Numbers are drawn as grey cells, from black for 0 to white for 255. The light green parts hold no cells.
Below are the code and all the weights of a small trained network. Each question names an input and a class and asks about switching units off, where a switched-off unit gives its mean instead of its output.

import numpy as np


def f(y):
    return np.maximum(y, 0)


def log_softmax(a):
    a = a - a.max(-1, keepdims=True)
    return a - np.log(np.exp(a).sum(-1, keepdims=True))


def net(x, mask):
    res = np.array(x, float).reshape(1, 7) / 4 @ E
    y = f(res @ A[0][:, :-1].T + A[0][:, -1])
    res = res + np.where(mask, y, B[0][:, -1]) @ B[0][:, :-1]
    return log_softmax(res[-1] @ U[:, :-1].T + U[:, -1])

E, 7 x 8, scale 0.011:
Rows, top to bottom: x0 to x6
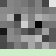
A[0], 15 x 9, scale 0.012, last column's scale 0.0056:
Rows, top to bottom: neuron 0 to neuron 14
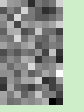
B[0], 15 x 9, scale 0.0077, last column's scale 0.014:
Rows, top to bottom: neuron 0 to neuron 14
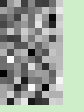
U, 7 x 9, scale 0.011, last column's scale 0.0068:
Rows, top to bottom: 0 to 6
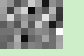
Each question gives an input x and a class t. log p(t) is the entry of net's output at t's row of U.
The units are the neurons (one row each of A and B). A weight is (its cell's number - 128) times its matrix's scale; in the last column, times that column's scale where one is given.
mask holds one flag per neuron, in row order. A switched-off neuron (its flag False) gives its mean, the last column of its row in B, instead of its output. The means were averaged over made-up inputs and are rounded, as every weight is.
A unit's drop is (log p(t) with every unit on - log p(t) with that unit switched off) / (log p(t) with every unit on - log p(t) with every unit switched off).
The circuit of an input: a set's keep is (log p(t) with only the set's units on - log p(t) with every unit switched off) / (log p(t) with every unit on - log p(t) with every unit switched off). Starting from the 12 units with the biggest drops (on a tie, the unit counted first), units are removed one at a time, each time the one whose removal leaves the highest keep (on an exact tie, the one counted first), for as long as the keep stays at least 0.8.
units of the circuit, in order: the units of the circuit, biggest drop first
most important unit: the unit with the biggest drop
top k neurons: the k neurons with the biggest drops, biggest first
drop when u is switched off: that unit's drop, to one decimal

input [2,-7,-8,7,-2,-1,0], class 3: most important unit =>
neuron 2
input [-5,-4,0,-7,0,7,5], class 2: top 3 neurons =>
(neuron 4; neuron 13; neuron 0)
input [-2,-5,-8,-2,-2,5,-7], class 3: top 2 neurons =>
(neuron 2; neuron 5)
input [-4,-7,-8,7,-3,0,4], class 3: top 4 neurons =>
(neuron 2; neuron 5; neuron 4; neuron 13)
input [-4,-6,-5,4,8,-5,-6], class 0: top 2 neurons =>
(neuron 12; neuron 11)
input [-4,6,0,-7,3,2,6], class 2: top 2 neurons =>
(neuron 4; neuron 13)
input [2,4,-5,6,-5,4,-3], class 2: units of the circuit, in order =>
(neuron 8; neuron 1)
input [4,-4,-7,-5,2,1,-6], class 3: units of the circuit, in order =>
(neuron 2; neuron 5)
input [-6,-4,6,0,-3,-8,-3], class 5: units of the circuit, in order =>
(neuron 10; neuron 0)
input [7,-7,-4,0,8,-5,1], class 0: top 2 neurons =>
(neuron 12; neuron 14)
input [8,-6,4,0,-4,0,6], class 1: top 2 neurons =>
(neuron 7; neuron 12)
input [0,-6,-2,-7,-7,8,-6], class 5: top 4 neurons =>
(neuron 11; neuron 12; neuron 9; neuron 8)
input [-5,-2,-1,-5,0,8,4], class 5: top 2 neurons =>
(neuron 11; neuron 12)
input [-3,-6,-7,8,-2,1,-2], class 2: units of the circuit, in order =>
(neuron 8)
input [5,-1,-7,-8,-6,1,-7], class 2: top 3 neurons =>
(neuron 13; neuron 4; neuron 12)
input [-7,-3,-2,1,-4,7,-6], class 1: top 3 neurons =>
(neuron 14; neuron 12; neuron 10)
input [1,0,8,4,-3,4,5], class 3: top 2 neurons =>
(neuron 3; neuron 12)
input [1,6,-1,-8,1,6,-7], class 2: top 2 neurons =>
(neuron 4; neuron 13)
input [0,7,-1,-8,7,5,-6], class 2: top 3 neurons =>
(neuron 4; neuron 13; neuron 9)
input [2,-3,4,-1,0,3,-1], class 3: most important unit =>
neuron 3
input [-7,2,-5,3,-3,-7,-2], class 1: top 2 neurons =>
(neuron 14; neuron 11)
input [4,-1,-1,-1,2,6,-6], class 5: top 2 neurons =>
(neuron 11; neuron 14)
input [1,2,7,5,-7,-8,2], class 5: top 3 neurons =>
(neuron 12; neuron 10; neuron 2)
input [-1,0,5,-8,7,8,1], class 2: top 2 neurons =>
(neuron 4; neuron 13)
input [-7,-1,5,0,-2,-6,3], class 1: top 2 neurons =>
(neuron 14; neuron 11)
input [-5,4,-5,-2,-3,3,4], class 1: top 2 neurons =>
(neuron 14; neuron 12)
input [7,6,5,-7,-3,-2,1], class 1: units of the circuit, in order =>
(neuron 7)
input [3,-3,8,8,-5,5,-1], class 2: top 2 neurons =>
(neuron 8; neuron 1)
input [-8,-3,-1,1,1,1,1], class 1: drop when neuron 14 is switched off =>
0.7
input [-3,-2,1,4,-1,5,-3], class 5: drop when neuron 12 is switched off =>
0.2
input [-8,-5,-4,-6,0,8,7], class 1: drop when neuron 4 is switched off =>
0.1
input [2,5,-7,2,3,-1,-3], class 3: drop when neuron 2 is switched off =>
0.4
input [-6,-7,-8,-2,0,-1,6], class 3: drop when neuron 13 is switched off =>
0.0
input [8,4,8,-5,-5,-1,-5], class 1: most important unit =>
neuron 7
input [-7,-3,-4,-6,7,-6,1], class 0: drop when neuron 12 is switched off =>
0.7
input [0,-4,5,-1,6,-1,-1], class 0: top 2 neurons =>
(neuron 12; neuron 2)
